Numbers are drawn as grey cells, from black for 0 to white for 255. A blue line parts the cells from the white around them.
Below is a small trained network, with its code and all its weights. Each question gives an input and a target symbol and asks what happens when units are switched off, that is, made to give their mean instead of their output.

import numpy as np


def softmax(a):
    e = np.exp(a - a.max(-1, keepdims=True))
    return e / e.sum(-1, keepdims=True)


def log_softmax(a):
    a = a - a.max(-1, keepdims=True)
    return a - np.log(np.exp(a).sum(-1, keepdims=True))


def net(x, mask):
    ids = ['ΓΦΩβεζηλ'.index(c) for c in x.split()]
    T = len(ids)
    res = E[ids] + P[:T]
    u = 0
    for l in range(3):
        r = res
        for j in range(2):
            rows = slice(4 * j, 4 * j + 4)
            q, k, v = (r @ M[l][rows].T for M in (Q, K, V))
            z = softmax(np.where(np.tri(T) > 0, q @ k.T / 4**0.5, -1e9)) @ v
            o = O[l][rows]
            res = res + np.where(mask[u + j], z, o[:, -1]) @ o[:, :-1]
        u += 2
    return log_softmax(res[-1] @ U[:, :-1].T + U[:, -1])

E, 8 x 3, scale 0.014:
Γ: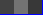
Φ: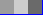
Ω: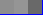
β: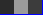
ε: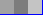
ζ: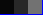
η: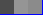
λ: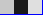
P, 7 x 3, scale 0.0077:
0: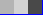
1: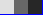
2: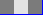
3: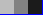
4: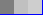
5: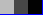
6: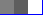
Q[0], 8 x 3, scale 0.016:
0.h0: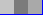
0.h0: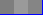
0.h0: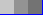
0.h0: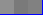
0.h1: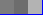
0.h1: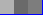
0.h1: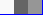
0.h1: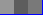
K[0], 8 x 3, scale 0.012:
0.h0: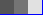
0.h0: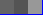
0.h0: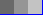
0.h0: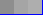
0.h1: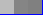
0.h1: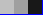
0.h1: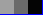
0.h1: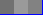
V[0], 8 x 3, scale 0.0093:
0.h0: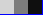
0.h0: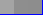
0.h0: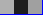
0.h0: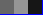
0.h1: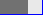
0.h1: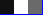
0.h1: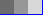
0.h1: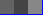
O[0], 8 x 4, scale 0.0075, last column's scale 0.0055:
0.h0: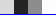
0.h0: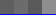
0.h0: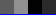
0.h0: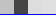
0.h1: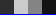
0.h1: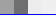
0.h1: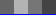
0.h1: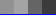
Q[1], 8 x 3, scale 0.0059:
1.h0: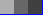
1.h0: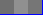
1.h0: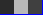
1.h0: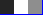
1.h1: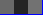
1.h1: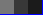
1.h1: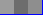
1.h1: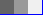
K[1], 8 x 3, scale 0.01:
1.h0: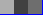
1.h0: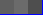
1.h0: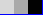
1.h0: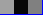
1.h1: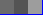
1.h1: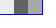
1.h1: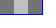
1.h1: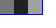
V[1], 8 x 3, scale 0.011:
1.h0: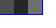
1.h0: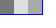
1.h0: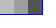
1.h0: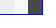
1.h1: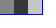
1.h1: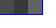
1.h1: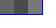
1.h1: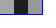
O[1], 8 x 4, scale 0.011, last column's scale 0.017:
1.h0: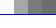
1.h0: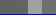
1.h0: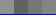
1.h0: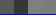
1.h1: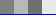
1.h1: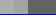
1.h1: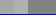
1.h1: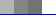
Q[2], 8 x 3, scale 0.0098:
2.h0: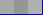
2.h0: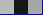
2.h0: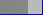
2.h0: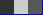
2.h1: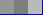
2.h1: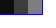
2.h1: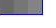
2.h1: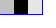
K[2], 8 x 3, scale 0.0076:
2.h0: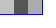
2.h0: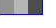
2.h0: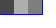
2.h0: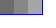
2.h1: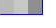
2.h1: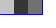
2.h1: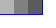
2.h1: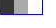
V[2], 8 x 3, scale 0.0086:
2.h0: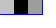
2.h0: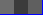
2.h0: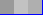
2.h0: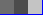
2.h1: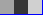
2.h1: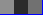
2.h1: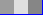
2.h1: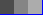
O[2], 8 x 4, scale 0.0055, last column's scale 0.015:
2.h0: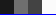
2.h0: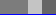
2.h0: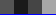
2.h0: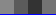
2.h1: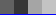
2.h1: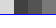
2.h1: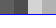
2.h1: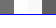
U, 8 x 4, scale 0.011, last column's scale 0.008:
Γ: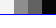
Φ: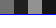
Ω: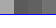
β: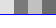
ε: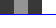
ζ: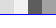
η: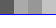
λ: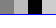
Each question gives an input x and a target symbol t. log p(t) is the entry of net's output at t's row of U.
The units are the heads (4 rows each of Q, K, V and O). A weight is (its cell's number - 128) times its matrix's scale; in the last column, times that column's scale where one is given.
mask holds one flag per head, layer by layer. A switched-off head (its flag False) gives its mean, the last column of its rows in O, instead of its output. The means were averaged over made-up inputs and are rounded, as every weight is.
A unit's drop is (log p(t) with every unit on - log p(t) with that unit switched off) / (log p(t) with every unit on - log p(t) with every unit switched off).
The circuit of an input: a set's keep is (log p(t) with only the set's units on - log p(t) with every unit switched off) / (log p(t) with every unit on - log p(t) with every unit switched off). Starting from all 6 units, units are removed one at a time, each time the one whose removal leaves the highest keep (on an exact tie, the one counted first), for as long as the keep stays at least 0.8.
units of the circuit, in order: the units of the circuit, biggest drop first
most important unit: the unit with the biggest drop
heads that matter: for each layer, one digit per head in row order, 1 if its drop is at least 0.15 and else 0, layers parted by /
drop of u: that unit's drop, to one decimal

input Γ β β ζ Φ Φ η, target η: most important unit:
2.h1
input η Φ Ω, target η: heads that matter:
11 / 11 / 01
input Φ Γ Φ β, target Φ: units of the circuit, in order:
[0.h0; 1.h0]
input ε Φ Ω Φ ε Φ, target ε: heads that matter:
10 / 11 / 00
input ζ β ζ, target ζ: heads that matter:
00 / 11 / 00
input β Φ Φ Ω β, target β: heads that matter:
11 / 11 / 00
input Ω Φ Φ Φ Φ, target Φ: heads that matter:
00 / 10 / 00
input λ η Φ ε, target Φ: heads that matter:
00 / 11 / 00
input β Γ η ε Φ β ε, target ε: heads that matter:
10 / 00 / 00
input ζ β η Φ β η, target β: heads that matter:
00 / 00 / 10
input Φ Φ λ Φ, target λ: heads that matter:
11 / 00 / 01
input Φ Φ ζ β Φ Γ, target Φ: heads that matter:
10 / 10 / 00
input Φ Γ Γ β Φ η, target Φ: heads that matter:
10 / 10 / 11
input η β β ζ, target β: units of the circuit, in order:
[1.h1; 0.h0]
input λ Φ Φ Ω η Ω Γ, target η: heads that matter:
01 / 11 / 10
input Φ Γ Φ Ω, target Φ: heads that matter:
00 / 10 / 00
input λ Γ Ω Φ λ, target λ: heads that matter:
10 / 00 / 01
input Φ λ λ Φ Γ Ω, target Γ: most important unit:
2.h0
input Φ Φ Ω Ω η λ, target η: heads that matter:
11 / 10 / 01
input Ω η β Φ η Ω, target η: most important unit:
2.h1
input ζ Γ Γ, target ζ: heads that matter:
00 / 10 / 00
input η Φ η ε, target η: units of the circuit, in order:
[2.h1; 1.h0; 0.h1; 0.h0]
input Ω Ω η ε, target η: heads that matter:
01 / 10 / 01
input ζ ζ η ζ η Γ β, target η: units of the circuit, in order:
[0.h1; 2.h1]
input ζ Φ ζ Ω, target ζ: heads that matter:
00 / 10 / 00
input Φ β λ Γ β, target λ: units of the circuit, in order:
[0.h1; 1.h0]
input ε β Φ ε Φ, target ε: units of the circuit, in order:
[0.h0; 1.h0]
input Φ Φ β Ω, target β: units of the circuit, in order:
[0.h0]
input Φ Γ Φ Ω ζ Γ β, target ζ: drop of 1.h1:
0.2
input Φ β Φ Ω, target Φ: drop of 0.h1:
0.0
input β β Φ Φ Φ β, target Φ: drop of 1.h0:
0.1
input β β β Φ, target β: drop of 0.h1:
0.2
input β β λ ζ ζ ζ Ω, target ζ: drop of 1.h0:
0.5
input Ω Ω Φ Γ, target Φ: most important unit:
1.h0
